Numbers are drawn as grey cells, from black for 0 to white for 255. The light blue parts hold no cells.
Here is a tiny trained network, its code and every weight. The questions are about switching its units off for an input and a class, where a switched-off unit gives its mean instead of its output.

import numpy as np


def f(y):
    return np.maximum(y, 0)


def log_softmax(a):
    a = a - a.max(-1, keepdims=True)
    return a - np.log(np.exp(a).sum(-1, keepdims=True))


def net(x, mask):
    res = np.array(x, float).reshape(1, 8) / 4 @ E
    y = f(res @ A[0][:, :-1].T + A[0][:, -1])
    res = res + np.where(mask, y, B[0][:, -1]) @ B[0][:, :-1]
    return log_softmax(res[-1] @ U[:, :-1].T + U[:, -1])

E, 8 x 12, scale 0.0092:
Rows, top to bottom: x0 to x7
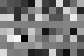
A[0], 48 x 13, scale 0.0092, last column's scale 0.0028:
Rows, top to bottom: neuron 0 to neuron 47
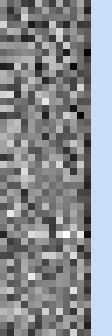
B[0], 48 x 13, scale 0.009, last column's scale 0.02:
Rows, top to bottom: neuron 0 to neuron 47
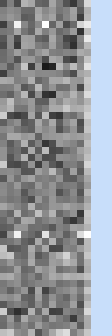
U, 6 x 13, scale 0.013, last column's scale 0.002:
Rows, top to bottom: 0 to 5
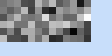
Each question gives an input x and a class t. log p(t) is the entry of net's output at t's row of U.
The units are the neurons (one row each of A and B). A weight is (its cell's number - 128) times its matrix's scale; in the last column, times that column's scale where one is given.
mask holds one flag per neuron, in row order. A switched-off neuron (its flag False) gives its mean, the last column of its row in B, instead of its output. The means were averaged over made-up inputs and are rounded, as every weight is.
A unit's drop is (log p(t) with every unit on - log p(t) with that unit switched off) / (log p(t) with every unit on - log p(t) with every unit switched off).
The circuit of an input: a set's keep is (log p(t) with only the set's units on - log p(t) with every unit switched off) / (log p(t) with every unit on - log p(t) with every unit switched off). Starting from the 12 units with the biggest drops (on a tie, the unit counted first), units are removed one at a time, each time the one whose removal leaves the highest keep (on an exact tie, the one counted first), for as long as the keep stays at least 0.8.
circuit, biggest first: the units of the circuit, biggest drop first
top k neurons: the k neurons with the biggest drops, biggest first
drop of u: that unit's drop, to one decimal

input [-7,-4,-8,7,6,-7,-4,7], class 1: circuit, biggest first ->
[neuron 9]
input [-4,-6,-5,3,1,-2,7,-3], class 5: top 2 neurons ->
[neuron 44; neuron 23]
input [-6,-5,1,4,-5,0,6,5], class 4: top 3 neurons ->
[neuron 8; neuron 33; neuron 6]
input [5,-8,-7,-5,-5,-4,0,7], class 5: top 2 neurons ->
[neuron 44; neuron 21]
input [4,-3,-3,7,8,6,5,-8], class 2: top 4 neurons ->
[neuron 33; neuron 36; neuron 47; neuron 14]
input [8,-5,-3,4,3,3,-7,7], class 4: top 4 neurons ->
[neuron 0; neuron 5; neuron 33; neuron 31]
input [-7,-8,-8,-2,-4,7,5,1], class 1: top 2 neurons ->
[neuron 9; neuron 22]
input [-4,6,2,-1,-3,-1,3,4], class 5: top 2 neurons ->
[neuron 16; neuron 33]
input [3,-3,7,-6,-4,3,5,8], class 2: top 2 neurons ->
[neuron 3; neuron 9]
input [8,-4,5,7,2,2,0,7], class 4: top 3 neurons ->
[neuron 0; neuron 5; neuron 33]
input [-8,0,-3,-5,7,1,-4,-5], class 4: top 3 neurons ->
[neuron 6; neuron 8; neuron 45]
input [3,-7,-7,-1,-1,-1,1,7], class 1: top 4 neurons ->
[neuron 9; neuron 33; neuron 22; neuron 16]
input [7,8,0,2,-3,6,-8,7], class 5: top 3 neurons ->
[neuron 16; neuron 35; neuron 33]
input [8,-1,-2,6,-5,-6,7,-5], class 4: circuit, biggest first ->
[neuron 5]
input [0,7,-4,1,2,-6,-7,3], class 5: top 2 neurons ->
[neuron 16; neuron 35]
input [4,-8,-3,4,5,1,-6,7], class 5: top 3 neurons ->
[neuron 44; neuron 23; neuron 33]
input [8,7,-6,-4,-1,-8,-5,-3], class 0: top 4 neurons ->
[neuron 12; neuron 2; neuron 1; neuron 24]
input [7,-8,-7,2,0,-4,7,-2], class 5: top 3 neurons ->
[neuron 44; neuron 23; neuron 13]
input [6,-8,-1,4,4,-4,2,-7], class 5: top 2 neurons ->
[neuron 44; neuron 23]
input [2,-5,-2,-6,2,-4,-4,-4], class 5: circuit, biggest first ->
[neuron 44]
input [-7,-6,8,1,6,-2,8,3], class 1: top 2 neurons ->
[neuron 13; neuron 20]
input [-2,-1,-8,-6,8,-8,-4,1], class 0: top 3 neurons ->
[neuron 12; neuron 24; neuron 2]
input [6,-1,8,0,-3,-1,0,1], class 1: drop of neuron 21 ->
0.0
